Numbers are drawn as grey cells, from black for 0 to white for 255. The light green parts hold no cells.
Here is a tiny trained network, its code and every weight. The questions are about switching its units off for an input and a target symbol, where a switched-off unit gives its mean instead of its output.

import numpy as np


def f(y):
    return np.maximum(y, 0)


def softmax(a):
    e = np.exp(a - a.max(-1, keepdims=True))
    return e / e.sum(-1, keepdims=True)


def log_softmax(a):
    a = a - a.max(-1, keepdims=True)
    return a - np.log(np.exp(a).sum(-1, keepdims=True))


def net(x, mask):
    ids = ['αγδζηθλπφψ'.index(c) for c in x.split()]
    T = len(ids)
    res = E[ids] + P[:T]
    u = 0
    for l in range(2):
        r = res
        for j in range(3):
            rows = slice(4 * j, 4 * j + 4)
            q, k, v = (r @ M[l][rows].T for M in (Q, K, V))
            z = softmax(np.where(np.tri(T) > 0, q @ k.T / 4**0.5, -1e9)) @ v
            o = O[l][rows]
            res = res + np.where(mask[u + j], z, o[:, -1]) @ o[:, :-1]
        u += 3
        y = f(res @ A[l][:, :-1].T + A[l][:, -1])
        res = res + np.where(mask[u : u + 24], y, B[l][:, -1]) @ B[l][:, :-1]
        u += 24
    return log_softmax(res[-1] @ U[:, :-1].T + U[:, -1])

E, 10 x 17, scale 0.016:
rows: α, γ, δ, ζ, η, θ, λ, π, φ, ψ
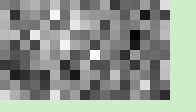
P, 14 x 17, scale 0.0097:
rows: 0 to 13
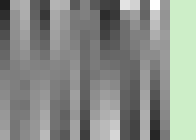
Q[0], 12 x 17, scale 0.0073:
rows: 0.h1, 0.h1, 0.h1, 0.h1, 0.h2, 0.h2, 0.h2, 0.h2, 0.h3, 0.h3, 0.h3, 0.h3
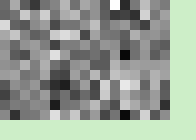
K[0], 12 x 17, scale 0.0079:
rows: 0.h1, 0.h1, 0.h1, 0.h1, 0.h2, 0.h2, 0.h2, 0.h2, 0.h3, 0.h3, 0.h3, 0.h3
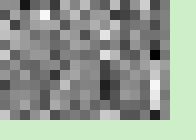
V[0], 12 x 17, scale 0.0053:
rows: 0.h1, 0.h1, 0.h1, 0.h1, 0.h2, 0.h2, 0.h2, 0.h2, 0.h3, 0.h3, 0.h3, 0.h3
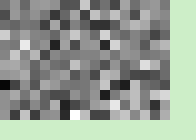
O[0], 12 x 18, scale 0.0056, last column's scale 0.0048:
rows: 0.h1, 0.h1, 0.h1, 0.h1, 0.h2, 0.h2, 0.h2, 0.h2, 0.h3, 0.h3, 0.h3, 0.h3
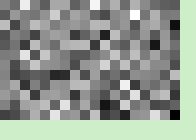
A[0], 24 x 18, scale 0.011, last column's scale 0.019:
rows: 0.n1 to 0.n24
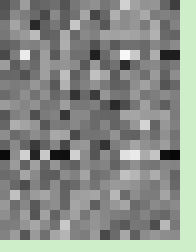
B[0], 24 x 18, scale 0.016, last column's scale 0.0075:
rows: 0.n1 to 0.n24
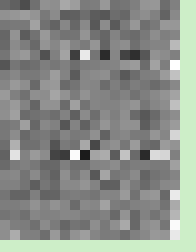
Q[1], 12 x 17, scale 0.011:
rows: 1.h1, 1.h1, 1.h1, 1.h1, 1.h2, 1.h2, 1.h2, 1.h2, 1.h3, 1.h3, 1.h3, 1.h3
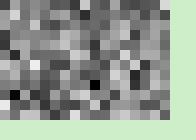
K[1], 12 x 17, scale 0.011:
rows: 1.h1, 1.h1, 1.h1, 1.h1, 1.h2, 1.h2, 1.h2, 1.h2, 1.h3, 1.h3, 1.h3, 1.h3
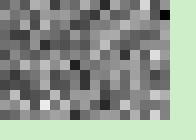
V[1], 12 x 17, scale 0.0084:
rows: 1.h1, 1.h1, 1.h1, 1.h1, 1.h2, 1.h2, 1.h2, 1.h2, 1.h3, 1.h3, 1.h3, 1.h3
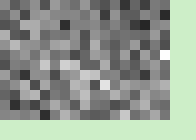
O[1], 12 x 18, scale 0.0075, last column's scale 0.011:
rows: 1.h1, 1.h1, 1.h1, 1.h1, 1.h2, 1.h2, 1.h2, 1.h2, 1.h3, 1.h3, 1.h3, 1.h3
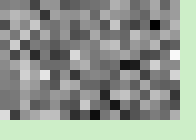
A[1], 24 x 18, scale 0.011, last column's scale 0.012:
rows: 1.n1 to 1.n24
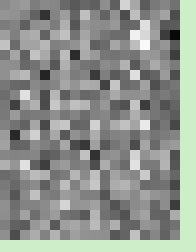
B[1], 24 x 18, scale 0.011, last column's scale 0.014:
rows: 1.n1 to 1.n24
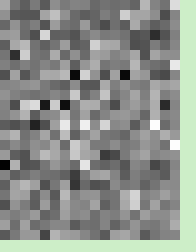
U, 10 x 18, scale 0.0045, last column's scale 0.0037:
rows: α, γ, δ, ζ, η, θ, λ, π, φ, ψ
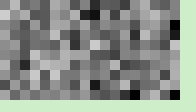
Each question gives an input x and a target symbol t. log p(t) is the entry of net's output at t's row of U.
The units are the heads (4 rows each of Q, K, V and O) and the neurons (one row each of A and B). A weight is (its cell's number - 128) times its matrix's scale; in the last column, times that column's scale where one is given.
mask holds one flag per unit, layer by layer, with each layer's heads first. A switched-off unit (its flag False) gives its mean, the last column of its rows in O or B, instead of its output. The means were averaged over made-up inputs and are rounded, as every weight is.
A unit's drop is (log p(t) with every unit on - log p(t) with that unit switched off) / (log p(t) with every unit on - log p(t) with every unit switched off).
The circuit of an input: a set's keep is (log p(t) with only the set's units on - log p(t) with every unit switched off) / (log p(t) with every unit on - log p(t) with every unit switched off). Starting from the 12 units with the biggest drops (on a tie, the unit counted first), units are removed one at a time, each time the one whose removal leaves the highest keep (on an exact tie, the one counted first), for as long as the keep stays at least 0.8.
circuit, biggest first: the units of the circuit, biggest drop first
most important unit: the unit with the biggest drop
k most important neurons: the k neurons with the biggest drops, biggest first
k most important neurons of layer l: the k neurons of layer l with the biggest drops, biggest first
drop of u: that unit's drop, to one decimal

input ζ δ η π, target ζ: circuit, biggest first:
[0.h3; 0.n19; 1.h3; 1.n2]
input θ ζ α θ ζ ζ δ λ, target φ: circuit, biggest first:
[1.h1; 0.n15]
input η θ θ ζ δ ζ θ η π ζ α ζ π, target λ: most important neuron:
[0.n5]
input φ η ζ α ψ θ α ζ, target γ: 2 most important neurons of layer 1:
[1.n9; 1.n23]
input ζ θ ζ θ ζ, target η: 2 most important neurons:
[0.n24; 0.n10]
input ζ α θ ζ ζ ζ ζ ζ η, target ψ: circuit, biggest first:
[0.h3; 1.h2]
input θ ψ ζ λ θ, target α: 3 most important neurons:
[0.n8; 1.n3; 0.n11]
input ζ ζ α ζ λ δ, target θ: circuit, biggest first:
[1.n16; 0.n15; 0.n3]
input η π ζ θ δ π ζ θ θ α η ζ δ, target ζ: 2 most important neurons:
[0.n14; 1.n1]
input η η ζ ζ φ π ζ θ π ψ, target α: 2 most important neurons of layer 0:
[0.n11; 0.n23]
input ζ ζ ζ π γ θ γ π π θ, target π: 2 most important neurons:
[0.n8; 1.n6]
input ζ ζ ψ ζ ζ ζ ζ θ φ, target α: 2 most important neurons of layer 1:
[1.n8; 1.n17]
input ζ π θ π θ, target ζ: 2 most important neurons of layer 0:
[0.n8; 0.n19]
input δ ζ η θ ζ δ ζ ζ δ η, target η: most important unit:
0.h3
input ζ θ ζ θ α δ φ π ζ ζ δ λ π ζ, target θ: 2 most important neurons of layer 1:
[1.n15; 1.n20]
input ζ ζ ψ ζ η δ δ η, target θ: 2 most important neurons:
[0.n20; 0.n5]
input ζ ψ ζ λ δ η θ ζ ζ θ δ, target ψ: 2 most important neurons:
[0.n7; 0.n20]
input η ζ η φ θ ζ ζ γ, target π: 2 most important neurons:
[1.n11; 0.n23]
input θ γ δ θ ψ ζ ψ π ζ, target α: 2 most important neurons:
[0.n24; 1.n3]
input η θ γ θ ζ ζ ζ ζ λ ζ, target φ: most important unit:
0.h1
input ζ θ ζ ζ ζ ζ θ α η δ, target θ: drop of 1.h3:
0.1
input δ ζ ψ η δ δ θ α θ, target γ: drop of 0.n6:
0.0
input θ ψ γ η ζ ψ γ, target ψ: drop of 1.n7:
0.1
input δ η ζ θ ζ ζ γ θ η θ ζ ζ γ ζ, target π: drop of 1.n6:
0.7
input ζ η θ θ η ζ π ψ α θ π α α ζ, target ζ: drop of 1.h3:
0.2
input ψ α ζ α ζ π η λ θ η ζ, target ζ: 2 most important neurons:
[0.n24; 1.n1]
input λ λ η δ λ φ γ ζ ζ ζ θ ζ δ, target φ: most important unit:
0.h1
